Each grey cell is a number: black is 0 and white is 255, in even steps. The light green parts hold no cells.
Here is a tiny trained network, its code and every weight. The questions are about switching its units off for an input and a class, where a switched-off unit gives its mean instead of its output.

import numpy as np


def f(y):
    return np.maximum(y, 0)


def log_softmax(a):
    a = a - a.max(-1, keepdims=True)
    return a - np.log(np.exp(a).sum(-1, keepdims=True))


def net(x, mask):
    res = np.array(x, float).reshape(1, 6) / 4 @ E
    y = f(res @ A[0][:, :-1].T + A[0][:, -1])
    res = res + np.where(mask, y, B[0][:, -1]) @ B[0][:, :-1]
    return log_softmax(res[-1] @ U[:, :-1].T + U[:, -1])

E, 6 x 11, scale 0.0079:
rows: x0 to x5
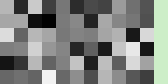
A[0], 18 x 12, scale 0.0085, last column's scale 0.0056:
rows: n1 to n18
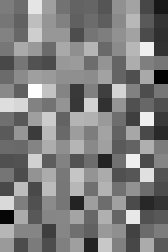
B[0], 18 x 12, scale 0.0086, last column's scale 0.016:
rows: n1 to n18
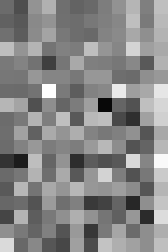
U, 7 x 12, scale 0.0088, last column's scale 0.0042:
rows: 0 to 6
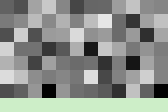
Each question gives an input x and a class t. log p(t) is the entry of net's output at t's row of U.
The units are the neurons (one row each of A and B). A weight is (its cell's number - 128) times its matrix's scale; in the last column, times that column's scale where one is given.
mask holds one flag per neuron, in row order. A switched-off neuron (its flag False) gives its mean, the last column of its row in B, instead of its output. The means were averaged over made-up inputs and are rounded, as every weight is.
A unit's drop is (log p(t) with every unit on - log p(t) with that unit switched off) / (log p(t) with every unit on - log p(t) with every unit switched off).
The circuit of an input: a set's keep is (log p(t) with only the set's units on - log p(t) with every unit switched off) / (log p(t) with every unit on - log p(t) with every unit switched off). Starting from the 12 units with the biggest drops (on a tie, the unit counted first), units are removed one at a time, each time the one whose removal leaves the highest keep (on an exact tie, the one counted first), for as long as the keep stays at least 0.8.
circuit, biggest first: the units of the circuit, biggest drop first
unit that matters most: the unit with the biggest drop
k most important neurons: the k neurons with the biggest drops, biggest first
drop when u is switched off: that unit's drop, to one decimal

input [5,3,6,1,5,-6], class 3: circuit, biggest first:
(n18)
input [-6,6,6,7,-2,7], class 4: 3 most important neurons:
(n16; n15; n12)
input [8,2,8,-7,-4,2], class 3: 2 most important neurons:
(n18; n17)
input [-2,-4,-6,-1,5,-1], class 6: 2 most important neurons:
(n12; n7)
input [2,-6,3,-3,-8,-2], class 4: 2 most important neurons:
(n8; n15)
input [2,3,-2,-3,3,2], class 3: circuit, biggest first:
(n18; n12)
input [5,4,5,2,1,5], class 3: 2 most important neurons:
(n12; n18)
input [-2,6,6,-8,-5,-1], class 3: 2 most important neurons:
(n18; n17)
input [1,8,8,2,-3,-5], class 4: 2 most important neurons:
(n8; n15)
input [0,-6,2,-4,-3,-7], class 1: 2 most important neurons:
(n9; n13)
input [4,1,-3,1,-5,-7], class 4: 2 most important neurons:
(n8; n15)
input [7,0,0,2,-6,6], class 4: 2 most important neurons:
(n15; n8)
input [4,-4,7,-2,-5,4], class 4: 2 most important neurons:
(n8; n15)
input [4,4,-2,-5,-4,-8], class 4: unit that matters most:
n8
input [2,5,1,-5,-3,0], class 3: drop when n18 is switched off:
0.3
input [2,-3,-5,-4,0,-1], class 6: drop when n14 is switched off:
0.2
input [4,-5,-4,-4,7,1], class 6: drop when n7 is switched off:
0.1
